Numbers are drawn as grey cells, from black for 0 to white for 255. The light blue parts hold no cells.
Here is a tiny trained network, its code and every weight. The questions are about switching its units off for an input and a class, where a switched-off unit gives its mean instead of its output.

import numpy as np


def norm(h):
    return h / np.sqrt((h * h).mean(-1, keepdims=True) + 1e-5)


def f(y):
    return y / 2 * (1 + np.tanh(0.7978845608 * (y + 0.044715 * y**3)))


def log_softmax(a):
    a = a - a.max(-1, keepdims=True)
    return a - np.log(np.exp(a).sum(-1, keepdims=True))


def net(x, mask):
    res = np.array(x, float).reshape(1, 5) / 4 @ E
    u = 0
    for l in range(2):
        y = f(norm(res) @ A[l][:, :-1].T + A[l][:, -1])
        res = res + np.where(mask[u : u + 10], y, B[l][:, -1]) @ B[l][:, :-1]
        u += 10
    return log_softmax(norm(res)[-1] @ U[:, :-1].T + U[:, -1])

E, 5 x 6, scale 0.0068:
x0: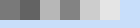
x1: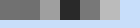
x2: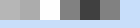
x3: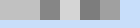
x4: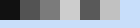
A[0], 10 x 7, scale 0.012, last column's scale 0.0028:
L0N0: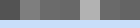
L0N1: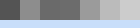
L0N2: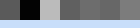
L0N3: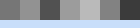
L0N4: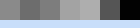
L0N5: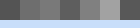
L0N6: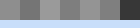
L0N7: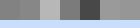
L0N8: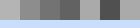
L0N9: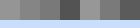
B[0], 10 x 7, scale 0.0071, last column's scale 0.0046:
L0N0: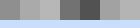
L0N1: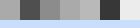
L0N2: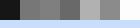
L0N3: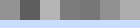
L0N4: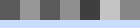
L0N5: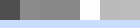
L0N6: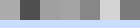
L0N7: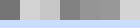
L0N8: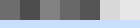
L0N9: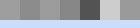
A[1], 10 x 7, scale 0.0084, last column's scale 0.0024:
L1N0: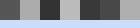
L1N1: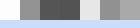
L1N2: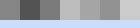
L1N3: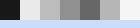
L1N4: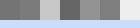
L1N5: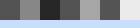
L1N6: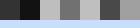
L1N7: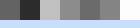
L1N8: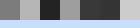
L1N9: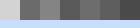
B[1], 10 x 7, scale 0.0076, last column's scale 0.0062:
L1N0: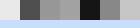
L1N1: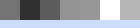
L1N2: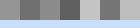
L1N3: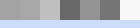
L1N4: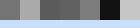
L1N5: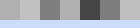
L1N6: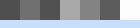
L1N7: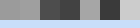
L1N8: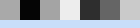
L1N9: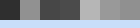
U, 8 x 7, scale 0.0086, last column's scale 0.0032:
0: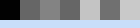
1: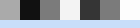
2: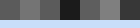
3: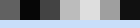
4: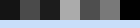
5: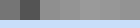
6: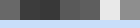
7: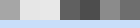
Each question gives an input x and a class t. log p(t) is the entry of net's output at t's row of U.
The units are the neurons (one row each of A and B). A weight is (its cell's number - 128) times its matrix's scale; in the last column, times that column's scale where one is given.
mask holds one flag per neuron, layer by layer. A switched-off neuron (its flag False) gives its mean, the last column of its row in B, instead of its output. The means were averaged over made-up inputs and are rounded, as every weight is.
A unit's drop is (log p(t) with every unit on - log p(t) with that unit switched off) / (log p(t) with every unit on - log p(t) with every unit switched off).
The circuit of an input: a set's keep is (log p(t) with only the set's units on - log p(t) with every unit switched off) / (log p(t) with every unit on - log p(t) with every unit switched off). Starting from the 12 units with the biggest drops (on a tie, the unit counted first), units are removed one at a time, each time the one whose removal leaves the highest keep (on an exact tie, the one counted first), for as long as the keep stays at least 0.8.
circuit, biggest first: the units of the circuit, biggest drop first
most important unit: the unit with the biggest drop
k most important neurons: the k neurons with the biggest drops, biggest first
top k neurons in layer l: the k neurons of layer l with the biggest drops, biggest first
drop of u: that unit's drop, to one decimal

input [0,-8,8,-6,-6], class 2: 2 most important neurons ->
L1N9, L0N8
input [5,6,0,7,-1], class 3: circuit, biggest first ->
L1N1, L0N1
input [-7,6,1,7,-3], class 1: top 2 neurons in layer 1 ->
L1N8, L1N7
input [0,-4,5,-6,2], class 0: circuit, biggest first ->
L0N2
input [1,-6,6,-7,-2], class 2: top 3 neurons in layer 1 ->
L1N7, L1N4, L1N8
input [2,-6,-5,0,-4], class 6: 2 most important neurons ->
L0N3, L0N8
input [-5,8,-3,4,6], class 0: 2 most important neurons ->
L0N5, L1N8
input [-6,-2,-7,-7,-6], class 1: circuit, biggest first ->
L1N8, L1N5
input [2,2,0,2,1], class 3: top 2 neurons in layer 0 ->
L0N1, L0N2
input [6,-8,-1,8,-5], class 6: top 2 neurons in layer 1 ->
L1N1, L1N8
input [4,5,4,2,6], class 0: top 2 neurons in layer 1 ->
L1N0, L1N5
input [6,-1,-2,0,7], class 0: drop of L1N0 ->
0.2
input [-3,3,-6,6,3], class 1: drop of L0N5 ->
0.1
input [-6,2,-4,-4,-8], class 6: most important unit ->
L0N8
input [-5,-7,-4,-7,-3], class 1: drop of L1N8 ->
0.1
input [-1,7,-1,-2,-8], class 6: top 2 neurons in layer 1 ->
L1N1, L1N3
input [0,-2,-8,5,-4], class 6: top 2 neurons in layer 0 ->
L0N3, L0N8
